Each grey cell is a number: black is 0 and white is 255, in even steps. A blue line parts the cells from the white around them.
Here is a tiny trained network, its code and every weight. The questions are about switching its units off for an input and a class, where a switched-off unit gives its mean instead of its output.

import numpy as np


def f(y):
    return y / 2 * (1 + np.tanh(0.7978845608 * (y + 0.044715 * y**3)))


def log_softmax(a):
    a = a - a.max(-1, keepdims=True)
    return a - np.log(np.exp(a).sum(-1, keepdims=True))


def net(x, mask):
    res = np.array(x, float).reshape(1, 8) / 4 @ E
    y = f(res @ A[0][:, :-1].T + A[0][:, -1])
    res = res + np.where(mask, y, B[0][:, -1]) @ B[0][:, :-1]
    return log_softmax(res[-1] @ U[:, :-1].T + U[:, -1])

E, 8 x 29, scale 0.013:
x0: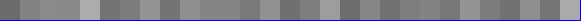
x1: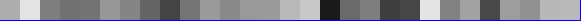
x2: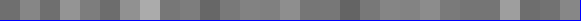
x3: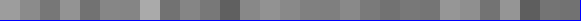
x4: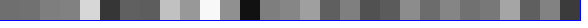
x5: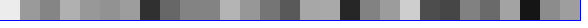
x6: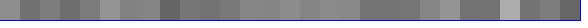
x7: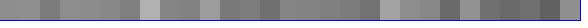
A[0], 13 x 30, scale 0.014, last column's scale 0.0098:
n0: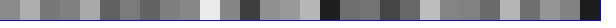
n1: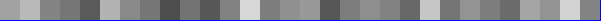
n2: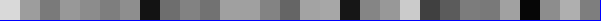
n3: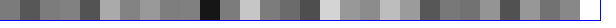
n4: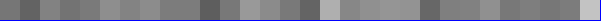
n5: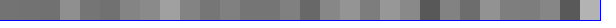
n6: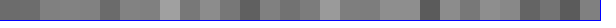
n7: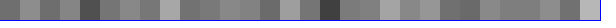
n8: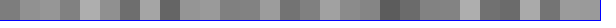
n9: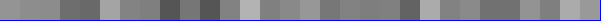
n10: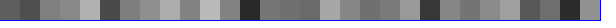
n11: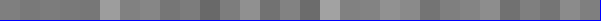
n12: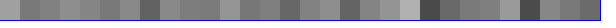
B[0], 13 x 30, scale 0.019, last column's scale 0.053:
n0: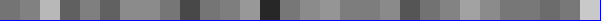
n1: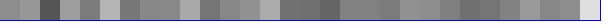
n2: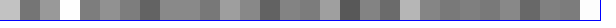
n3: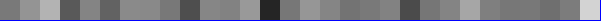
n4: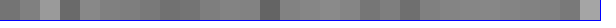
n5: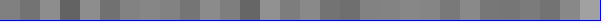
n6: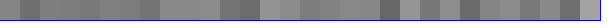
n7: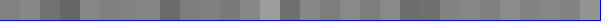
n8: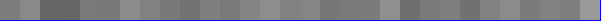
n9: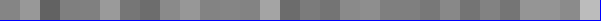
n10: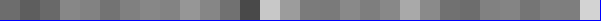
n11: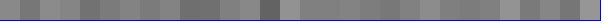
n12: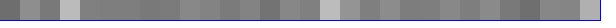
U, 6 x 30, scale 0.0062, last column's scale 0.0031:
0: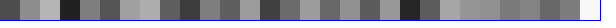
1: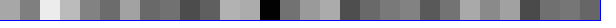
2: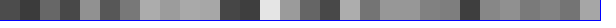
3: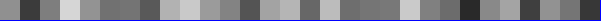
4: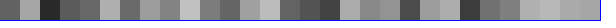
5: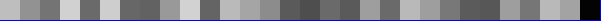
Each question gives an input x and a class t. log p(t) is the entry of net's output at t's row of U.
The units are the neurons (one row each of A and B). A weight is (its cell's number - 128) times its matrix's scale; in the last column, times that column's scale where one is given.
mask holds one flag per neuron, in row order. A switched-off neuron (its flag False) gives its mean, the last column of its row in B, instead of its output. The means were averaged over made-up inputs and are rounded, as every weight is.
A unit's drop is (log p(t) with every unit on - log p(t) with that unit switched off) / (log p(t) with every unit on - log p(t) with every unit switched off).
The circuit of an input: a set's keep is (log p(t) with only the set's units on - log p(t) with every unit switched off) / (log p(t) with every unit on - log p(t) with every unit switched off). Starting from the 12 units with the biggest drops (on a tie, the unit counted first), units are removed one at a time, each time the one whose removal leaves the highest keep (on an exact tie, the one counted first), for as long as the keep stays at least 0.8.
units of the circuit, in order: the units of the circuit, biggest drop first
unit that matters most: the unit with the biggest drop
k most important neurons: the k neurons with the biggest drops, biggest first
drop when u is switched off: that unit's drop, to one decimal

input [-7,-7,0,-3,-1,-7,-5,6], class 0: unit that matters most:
n3
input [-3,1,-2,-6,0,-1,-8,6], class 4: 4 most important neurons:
(n2; n3; n0; n10)
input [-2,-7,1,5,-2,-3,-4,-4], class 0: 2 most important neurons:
(n2; n3)
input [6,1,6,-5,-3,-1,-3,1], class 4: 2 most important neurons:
(n2; n0)
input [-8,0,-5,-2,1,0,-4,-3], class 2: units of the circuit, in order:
(n2; n3)
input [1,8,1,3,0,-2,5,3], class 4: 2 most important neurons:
(n1; n2)
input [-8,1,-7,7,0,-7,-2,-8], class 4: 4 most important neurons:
(n2; n3; n0; n10)
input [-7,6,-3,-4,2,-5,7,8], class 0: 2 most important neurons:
(n2; n0)
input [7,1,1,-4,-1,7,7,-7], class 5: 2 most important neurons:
(n0; n3)
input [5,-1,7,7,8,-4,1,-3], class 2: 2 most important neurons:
(n10; n2)
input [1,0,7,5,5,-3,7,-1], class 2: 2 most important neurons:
(n2; n3)
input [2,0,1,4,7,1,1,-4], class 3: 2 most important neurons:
(n10; n3)
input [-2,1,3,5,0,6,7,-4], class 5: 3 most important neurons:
(n3; n0; n10)
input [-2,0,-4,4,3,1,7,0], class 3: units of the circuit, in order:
(n3)
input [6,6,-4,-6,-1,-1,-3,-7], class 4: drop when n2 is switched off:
0.8
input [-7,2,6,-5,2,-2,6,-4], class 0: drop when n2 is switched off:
1.0
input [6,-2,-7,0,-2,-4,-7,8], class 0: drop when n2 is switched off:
0.9
